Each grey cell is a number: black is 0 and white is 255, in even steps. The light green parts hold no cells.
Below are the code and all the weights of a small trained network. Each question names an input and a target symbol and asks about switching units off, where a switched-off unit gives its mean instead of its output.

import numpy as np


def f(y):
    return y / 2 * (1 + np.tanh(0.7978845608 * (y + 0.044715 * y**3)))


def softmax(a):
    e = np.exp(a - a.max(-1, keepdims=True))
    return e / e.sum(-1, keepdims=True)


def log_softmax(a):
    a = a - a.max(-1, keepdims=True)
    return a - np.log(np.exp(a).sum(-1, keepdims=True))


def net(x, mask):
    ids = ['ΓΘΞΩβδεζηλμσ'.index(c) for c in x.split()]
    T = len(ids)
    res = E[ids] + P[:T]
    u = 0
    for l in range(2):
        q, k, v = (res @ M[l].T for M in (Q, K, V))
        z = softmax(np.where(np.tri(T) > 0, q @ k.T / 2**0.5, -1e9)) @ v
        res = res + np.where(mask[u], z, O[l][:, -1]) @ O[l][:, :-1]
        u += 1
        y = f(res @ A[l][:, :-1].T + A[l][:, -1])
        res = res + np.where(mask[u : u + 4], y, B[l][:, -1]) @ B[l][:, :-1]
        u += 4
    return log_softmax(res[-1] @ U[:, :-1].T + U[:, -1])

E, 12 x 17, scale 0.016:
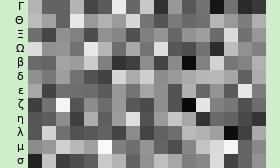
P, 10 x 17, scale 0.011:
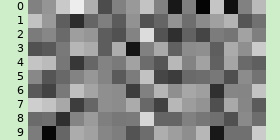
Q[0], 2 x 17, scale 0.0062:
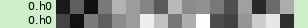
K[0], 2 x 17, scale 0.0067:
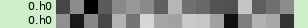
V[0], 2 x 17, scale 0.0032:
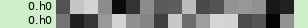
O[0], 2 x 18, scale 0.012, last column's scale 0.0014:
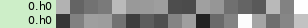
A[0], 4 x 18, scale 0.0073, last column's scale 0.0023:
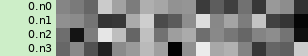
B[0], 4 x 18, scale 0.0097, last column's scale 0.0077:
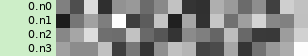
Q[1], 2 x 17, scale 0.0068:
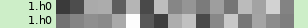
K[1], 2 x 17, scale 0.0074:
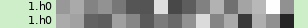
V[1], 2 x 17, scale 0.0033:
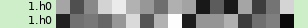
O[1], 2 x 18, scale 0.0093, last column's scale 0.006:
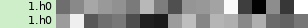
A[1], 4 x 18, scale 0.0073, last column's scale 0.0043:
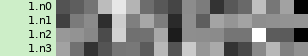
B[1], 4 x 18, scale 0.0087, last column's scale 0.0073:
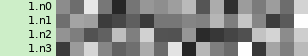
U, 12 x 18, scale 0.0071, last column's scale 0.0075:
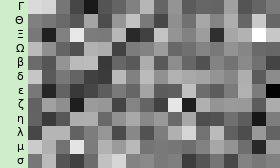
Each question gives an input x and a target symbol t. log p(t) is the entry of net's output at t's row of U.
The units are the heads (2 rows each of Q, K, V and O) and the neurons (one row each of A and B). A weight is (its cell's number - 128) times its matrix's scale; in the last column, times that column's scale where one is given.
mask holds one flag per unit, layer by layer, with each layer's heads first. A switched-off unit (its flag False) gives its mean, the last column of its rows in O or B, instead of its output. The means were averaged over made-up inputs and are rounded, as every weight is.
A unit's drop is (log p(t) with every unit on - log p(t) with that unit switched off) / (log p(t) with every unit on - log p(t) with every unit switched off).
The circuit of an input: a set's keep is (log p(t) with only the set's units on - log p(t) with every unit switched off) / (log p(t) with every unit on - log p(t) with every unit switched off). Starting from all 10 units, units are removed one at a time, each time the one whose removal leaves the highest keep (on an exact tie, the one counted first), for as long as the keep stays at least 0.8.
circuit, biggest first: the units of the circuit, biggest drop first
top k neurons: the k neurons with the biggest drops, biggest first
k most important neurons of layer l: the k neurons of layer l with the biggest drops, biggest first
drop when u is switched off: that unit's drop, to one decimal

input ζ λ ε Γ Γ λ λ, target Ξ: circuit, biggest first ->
[1.n1; 0.n3]
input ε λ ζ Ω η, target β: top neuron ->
[0.n3]
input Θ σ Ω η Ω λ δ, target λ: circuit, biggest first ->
[0.n3; 1.n1]
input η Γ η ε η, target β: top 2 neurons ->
[1.n3; 0.n3]
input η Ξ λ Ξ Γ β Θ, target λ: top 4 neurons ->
[0.n3; 0.n2; 1.n2; 0.n0]
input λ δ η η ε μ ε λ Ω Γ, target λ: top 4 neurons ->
[0.n3; 0.n2; 0.n1; 1.n2]
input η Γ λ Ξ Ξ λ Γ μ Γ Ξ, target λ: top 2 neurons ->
[0.n3; 0.n2]
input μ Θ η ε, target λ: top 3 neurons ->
[0.n3; 0.n2; 1.n1]
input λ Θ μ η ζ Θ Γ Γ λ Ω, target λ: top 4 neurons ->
[0.n3; 0.n2; 0.n1; 1.n1]
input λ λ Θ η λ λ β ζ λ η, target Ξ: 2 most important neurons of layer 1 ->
[1.n1; 1.n3]
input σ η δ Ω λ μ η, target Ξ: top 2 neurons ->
[0.n3; 1.n1]
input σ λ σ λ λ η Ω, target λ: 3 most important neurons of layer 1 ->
[1.n1; 1.n2; 1.n0]
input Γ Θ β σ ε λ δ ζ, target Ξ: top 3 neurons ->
[0.n3; 0.n1; 1.n1]
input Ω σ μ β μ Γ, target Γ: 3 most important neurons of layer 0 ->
[0.n1; 0.n0; 0.n2]
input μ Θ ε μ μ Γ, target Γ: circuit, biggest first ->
[1.h0]
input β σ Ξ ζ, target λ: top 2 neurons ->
[1.n1; 0.n3]
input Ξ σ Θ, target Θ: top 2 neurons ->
[0.n0; 1.n0]
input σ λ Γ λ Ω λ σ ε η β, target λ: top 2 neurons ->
[0.n3; 0.n2]
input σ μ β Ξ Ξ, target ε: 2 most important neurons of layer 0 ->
[0.n1; 0.n2]
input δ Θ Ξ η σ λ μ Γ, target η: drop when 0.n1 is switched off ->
0.2
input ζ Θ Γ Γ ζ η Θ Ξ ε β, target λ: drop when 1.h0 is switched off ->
-0.1
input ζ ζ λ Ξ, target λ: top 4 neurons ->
[0.n3; 1.n1; 0.n2; 1.n2]
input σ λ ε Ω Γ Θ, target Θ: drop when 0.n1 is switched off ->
0.1
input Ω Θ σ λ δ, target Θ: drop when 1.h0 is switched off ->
0.1
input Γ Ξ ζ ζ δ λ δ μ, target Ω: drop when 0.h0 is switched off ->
0.1
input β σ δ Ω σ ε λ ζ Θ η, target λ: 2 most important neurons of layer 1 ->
[1.n2; 1.n1]
